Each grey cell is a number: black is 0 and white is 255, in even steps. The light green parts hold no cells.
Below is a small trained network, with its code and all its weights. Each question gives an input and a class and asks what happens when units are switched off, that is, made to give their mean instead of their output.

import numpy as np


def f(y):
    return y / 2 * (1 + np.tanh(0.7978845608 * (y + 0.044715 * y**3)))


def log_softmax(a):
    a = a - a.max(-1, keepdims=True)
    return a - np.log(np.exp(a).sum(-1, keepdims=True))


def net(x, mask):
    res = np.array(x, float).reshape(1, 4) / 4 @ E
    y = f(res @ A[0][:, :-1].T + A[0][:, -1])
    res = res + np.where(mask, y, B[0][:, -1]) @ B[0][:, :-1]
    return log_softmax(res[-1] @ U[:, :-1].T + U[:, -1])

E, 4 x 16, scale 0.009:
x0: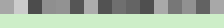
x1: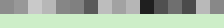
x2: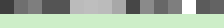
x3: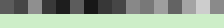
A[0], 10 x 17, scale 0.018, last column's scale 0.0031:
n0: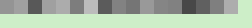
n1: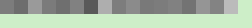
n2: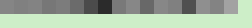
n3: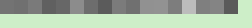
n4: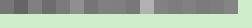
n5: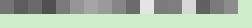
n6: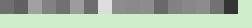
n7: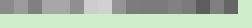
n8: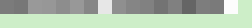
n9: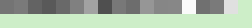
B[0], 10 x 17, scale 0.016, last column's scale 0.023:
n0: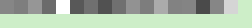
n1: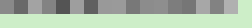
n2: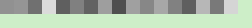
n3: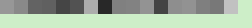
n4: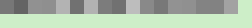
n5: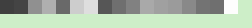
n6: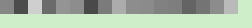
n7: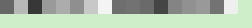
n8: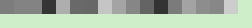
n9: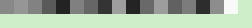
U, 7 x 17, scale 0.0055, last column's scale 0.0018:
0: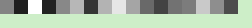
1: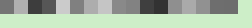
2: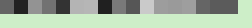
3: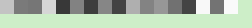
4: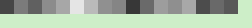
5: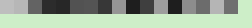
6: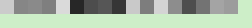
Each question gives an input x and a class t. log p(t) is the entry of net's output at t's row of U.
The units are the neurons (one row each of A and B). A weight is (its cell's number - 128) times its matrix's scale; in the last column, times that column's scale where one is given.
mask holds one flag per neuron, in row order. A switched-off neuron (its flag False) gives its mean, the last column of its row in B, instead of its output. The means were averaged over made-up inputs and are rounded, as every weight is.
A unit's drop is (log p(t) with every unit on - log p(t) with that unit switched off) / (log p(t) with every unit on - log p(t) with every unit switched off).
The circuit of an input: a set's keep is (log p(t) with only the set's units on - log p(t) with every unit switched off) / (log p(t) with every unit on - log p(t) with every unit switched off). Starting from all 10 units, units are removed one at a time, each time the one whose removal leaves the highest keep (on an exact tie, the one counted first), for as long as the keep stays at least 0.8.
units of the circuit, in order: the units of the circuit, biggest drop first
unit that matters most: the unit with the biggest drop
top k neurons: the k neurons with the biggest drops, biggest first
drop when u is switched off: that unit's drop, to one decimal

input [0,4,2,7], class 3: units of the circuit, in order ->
n9; n5; n8
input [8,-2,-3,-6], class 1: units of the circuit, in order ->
n7
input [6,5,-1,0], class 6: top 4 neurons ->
n9; n7; n5; n8
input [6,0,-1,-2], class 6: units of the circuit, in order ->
n0; n5
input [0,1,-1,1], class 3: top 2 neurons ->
n9; n0
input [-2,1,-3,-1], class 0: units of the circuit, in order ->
n7; n9
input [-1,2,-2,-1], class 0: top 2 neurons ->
n7; n9
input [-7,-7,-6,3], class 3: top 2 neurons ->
n2; n9
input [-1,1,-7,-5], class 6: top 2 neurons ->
n0; n5
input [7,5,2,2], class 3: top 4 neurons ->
n9; n0; n7; n5
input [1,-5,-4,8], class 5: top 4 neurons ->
n5; n9; n3; n7
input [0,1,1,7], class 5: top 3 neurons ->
n5; n3; n7
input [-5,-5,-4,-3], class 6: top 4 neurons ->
n7; n9; n5; n0
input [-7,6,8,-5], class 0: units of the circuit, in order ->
n6
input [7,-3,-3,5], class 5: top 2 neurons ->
n5; n9
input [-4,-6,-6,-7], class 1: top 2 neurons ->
n7; n2
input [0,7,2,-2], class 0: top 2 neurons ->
n6; n1
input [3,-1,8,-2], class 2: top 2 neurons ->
n5; n9
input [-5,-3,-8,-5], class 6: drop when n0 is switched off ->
0.2
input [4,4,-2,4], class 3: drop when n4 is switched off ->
0.0
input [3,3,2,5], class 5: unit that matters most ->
n5
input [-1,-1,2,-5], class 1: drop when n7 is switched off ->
0.1
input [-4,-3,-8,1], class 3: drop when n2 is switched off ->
0.2
